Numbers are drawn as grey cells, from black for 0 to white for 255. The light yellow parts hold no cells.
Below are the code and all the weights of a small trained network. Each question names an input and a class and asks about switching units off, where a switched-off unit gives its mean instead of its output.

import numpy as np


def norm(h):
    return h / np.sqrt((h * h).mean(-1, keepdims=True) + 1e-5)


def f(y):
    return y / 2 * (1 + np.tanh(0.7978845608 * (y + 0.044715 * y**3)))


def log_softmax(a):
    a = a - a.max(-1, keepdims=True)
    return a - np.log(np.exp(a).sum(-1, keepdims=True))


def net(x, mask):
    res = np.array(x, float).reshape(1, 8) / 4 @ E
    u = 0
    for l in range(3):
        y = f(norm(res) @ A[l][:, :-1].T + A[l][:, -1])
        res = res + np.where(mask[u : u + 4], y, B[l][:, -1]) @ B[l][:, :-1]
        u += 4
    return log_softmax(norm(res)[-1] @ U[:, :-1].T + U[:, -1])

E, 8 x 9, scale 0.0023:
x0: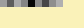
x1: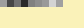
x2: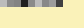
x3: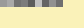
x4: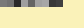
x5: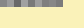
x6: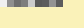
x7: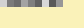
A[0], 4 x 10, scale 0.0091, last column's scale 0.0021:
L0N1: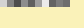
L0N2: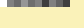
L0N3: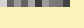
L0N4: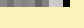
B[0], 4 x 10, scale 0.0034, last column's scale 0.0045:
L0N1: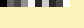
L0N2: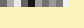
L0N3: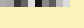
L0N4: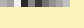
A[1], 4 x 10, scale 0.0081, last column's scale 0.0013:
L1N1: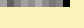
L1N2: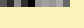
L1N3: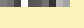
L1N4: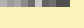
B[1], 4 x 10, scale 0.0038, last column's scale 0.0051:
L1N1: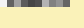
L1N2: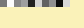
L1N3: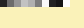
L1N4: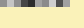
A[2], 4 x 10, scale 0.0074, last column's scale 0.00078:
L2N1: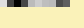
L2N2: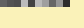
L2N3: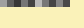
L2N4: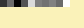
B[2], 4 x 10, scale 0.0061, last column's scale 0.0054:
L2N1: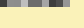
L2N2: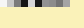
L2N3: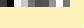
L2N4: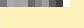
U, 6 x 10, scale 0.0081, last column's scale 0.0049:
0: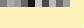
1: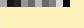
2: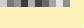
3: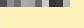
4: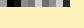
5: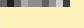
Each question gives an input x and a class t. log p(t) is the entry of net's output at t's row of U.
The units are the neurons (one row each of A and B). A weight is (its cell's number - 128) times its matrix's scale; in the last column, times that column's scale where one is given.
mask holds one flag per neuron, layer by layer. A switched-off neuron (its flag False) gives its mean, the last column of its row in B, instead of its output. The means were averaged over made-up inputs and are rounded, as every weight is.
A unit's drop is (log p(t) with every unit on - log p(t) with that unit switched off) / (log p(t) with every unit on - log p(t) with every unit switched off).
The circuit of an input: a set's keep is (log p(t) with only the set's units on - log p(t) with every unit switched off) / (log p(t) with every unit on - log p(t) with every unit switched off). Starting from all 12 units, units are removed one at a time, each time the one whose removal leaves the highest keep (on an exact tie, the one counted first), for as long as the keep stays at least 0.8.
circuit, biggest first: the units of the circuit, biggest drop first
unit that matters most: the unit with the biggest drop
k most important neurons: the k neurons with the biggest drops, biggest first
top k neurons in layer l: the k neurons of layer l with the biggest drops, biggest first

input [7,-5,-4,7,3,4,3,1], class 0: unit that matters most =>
L0N2
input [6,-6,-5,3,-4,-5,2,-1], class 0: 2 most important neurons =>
(L0N1; L0N3)
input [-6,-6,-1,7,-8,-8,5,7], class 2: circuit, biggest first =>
(L1N3; L2N4)
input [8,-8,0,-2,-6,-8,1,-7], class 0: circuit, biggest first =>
(L0N1; L1N3)
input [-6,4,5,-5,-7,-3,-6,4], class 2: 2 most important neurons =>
(L0N4; L1N3)
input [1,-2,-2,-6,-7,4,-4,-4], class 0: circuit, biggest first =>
(L0N1; L1N3)
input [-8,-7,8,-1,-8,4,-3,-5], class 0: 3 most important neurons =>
(L0N1; L0N3; L1N3)
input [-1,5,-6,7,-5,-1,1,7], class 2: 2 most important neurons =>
(L0N4; L1N3)
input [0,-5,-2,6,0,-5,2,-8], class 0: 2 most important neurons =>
(L0N1; L0N3)
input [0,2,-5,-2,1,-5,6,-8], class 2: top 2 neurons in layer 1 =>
(L1N3; L1N2)
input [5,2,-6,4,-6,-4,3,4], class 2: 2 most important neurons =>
(L0N4; L0N3)
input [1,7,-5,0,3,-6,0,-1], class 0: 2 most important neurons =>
(L1N2; L0N1)
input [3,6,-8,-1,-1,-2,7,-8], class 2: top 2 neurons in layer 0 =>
(L0N4; L0N2)
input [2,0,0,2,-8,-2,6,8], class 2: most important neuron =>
(L0N3)
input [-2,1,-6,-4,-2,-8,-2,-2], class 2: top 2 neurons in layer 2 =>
(L2N4; L2N1)
